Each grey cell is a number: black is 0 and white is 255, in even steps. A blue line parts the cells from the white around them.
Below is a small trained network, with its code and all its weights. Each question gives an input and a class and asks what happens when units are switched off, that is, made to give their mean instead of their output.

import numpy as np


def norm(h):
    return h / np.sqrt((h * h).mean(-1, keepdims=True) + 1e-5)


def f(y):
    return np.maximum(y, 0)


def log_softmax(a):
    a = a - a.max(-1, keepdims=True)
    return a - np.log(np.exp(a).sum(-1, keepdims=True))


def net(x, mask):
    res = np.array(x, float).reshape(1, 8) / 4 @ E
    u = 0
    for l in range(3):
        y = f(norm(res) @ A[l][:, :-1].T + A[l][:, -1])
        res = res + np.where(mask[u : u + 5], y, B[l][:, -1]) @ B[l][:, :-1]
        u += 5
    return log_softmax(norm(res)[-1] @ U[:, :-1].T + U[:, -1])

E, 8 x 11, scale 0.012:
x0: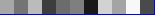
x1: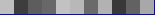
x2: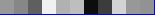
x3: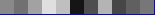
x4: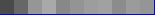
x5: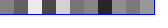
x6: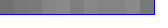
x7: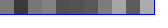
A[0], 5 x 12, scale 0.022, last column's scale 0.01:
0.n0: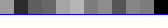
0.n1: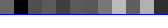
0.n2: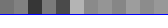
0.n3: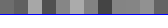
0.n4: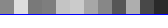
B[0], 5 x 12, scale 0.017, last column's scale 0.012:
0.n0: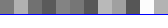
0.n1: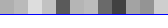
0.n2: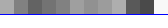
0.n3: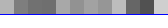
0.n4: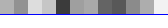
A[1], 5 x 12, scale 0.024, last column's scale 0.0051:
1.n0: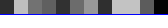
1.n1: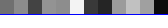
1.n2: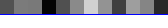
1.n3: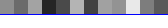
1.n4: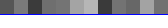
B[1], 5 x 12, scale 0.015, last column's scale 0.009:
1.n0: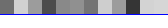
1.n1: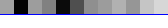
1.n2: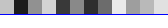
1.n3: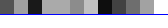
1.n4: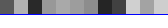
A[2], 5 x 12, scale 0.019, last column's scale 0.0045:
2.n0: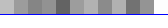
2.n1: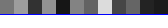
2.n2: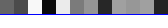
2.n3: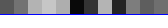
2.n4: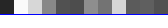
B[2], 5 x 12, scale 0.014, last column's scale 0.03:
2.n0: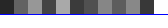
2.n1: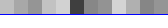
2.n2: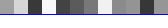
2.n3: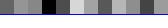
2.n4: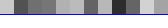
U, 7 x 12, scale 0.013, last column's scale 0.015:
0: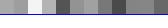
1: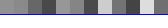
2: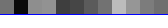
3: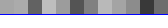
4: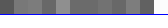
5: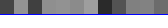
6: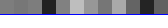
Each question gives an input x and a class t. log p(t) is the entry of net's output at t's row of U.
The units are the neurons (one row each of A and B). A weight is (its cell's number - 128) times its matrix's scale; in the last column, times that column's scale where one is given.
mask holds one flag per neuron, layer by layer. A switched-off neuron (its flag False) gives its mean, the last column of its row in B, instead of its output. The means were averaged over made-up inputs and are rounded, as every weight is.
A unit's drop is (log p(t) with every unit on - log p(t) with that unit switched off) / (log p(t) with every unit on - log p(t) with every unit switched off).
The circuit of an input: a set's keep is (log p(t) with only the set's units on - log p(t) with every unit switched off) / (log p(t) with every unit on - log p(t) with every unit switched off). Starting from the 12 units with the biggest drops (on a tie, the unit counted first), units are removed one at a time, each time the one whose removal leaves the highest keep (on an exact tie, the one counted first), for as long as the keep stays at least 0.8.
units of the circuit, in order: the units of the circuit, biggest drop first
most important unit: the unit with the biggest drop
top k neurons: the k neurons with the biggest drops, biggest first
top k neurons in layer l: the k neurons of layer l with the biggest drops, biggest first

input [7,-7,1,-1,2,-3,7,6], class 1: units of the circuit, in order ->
1.n0
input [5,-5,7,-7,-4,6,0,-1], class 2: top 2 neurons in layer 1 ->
1.n1; 1.n4
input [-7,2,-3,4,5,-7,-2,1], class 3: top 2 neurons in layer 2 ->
2.n1; 2.n0
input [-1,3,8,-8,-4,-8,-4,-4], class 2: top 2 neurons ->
1.n1; 0.n3
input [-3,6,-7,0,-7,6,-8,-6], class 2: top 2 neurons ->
1.n2; 0.n1
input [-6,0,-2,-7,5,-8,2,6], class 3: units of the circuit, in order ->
0.n2; 2.n1
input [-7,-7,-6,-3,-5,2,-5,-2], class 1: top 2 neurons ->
1.n0; 1.n3
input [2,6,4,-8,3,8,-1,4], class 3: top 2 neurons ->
0.n3; 2.n2
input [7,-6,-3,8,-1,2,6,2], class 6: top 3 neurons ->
2.n3; 1.n4; 2.n0
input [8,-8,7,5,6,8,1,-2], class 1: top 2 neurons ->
1.n0; 2.n4
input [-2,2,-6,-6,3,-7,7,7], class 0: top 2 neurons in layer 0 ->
0.n1; 0.n3
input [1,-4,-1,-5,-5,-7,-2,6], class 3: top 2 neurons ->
0.n2; 2.n1
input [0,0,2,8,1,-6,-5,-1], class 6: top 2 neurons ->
2.n3; 0.n2
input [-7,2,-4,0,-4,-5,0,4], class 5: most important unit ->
1.n4
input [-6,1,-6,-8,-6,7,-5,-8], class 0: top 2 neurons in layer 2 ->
2.n3; 2.n2
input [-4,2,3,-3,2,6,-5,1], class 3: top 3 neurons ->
0.n3; 2.n2; 0.n2
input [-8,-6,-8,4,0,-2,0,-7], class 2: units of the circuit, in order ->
1.n2; 0.n1
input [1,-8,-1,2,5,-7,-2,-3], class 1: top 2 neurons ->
2.n4; 1.n0
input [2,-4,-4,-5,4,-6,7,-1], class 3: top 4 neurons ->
0.n2; 2.n1; 2.n3; 1.n1
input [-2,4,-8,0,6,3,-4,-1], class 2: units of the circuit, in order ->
1.n2
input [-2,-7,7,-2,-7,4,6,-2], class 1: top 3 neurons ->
1.n0; 2.n4; 1.n2
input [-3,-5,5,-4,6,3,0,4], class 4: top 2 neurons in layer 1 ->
1.n2; 1.n0
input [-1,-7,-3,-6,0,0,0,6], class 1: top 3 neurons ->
2.n4; 1.n0; 0.n4
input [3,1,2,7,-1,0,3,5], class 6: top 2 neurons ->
2.n3; 0.n4
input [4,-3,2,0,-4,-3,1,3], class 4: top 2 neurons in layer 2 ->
2.n0; 2.n2
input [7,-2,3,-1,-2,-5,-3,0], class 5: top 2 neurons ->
1.n3; 0.n3
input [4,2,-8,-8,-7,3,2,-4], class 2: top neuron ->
1.n2
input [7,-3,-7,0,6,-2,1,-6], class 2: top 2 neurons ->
1.n2; 0.n1
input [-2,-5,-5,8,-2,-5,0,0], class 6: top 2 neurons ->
2.n3; 0.n2
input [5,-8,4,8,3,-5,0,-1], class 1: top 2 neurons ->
2.n4; 1.n0
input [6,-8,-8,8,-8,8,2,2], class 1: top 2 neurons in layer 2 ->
2.n4; 2.n0
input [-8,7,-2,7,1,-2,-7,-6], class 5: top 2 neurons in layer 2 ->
2.n0; 2.n4
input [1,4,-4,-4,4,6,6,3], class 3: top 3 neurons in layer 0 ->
0.n3; 0.n2; 0.n4
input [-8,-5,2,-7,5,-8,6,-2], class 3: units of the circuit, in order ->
0.n2
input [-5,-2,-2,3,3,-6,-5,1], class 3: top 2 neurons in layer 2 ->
2.n1; 2.n0
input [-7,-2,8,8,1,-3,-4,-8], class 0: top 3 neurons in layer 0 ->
0.n4; 0.n2; 0.n3
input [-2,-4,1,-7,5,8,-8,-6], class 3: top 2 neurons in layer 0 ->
0.n3; 0.n1
